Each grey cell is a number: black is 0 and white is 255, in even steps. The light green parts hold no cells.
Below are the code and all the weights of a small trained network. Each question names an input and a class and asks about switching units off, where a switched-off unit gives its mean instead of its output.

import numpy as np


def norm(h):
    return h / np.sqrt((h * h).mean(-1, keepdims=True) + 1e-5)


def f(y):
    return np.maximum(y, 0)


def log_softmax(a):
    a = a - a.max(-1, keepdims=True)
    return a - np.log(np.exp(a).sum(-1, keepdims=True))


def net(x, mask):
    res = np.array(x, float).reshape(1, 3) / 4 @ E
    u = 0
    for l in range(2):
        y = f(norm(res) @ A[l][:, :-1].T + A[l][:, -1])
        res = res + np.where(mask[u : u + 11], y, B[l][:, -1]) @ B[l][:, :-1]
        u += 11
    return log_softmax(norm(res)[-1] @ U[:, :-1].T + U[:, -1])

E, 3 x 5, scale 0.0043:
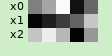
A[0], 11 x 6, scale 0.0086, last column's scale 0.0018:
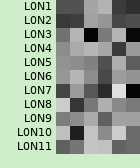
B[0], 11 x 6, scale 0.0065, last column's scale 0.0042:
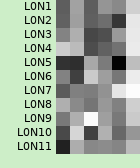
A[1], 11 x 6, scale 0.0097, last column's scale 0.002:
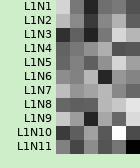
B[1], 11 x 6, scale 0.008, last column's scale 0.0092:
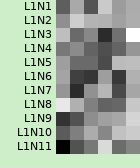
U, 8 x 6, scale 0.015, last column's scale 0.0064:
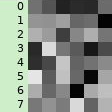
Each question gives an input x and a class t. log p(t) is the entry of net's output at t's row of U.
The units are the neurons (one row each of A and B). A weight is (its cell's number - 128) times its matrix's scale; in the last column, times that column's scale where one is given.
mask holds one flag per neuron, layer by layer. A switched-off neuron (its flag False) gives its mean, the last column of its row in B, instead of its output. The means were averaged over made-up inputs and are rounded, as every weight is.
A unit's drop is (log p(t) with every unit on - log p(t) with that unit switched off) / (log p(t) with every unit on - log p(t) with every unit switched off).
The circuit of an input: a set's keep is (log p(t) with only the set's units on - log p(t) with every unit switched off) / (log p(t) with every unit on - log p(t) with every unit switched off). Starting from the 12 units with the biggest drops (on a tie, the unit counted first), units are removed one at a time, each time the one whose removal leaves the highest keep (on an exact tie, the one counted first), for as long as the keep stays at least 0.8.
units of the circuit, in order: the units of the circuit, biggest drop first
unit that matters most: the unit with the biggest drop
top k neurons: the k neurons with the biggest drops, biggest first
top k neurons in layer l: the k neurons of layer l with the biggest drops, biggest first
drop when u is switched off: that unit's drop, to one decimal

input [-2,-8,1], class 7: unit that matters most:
L1N3
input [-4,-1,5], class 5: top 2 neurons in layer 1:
[L1N9; L1N1]
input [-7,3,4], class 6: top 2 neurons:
[L1N3; L0N4]
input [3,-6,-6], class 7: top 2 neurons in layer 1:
[L1N3; L1N9]
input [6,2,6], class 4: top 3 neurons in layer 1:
[L1N8; L1N3; L1N11]
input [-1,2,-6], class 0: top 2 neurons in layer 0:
[L0N2; L0N7]
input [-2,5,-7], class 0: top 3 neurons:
[L0N2; L0N7; L1N10]
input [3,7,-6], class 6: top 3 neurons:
[L1N3; L0N5; L1N6]
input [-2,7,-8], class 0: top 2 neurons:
[L0N2; L0N7]
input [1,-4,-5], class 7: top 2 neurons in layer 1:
[L1N3; L1N9]
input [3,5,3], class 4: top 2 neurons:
[L0N5; L0N9]
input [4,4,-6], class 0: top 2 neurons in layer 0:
[L0N2; L0N9]
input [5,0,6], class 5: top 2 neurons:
[L1N6; L1N9]
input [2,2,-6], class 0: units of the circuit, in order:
[L0N2]
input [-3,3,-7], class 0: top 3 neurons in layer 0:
[L0N2; L0N7; L0N4]
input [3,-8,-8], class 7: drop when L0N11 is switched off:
-0.1
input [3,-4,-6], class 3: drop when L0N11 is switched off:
0.2
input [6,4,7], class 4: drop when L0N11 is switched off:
0.0
